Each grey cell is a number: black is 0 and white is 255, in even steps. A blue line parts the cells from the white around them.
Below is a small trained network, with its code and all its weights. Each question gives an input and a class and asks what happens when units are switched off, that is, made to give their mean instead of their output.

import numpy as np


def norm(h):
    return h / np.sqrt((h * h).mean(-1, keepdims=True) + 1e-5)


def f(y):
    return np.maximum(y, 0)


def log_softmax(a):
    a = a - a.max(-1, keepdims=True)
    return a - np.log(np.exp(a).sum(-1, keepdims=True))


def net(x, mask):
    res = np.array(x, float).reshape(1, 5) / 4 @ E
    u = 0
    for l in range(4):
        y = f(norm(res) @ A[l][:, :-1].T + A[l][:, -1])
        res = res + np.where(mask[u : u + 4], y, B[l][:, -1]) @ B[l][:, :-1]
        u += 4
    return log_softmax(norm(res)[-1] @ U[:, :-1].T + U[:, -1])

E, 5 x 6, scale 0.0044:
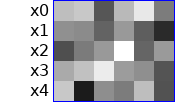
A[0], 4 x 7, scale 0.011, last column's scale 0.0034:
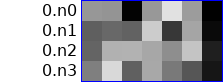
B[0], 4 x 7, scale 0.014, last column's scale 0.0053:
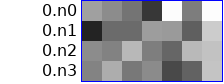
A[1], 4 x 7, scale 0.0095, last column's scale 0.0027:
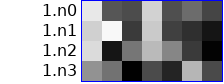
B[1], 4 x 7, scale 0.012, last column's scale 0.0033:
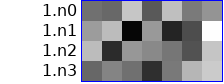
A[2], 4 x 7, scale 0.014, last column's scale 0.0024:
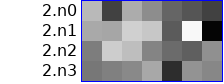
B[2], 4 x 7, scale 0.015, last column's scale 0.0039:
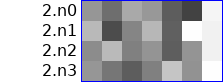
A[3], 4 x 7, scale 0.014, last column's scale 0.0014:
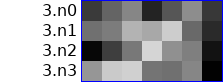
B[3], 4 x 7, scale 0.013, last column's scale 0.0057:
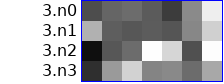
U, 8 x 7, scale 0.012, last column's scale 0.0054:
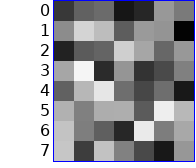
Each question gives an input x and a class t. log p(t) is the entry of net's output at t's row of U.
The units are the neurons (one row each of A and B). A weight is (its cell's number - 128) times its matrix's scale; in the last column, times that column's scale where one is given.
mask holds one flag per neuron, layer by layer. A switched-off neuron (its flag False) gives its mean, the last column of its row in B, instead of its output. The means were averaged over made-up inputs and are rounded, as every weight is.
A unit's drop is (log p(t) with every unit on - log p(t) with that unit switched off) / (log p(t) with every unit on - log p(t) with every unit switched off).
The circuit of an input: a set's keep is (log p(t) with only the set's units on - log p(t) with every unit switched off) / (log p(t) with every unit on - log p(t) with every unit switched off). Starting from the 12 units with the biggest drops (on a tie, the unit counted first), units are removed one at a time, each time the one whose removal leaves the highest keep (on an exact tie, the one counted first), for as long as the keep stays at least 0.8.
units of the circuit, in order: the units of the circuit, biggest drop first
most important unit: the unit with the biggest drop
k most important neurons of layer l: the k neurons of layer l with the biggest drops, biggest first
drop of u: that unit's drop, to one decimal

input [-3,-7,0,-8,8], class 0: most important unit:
1.n3
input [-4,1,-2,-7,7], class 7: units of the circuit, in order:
(1.n2, 2.n0)
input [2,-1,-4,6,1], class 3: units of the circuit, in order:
(0.n0, 1.n1)
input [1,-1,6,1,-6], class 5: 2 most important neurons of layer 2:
(2.n1, 2.n2)
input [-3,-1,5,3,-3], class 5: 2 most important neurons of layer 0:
(0.n2, 0.n0)
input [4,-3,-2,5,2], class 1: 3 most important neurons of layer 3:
(3.n3, 3.n2, 3.n0)
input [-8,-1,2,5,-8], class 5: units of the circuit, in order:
(0.n2, 2.n1)
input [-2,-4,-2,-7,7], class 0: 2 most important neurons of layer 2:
(2.n3, 2.n1)
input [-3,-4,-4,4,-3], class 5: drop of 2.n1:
0.3
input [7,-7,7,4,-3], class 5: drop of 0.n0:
0.0
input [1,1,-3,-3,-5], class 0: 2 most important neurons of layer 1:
(1.n3, 1.n1)
